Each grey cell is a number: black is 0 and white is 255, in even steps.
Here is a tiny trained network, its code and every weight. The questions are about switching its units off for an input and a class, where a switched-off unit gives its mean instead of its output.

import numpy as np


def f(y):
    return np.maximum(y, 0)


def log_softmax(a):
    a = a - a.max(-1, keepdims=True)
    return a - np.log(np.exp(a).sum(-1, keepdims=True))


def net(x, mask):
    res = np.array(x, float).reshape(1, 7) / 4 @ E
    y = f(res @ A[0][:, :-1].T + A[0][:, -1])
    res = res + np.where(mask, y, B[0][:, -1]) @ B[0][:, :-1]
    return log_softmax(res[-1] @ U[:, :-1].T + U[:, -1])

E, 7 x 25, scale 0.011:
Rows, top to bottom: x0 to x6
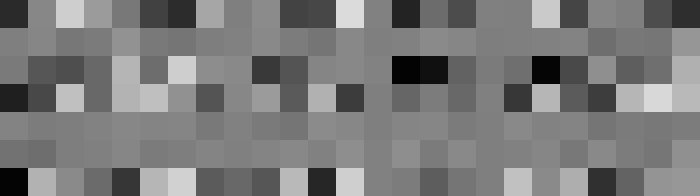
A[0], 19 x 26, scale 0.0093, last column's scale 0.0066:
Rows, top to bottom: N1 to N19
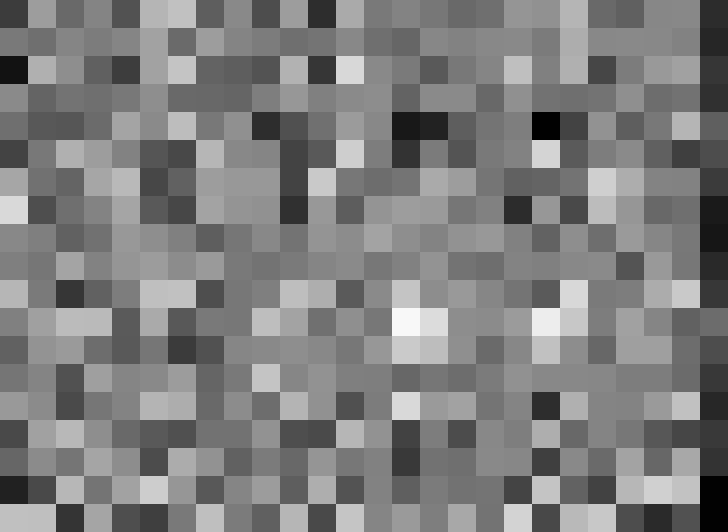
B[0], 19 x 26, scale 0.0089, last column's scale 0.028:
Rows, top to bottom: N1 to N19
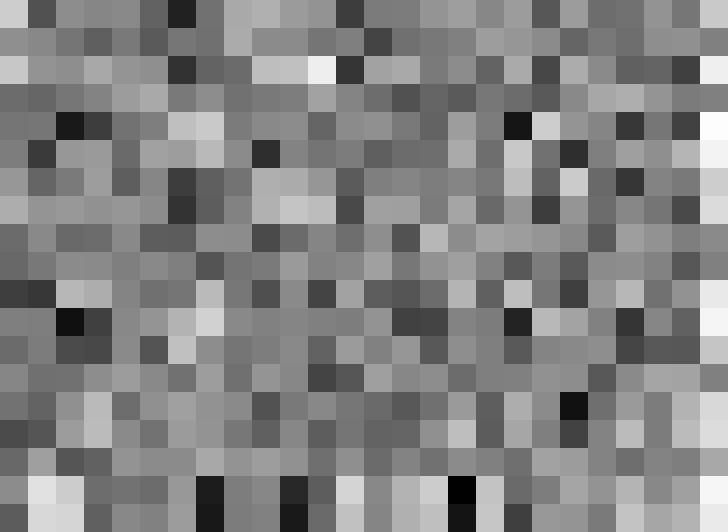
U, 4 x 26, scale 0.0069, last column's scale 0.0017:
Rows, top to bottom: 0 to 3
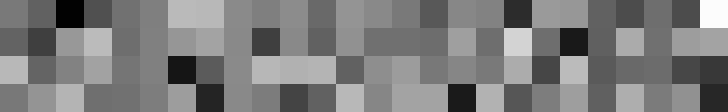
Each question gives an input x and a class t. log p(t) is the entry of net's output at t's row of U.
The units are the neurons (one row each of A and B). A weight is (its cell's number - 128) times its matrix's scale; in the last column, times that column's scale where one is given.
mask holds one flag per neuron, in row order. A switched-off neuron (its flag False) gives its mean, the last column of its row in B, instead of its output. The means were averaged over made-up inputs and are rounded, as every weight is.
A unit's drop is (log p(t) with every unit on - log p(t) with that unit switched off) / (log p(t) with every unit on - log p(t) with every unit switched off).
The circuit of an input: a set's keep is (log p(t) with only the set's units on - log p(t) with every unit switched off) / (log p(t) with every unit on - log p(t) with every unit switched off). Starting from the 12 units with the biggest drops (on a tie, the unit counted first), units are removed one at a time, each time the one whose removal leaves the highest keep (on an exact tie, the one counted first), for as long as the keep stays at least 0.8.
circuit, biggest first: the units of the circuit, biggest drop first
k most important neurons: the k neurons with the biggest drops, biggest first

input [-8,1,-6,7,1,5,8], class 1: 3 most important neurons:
[N11; N15; N8]
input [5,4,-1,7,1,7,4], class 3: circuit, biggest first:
[N18]
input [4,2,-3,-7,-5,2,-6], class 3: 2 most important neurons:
[N19; N3]
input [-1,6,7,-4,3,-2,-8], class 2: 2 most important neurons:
[N8; N7]
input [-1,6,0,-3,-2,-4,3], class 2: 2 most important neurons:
[N18; N3]
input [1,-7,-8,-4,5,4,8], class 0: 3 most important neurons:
[N12; N13; N8]
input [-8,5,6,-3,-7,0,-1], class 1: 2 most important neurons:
[N11; N15]
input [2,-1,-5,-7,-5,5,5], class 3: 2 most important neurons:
[N19; N5]
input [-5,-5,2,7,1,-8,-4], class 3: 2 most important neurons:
[N18; N6]
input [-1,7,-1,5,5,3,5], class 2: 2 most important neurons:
[N3; N19]
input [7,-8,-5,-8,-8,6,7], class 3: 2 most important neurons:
[N19; N11]
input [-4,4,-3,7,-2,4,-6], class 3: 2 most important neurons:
[N18; N3]
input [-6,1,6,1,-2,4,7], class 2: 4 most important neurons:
[N3; N1; N12; N6]
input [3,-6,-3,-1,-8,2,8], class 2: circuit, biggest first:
[N3]
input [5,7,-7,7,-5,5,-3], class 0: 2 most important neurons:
[N12; N19]
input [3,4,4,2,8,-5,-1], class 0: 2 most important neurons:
[N5; N11]
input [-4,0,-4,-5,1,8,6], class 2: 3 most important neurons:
[N3; N18; N1]
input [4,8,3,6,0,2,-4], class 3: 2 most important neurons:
[N18; N3]
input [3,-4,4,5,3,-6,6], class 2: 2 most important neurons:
[N3; N19]
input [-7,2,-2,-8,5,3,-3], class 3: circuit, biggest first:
[N19]
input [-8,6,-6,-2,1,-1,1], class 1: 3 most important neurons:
[N11; N15; N5]
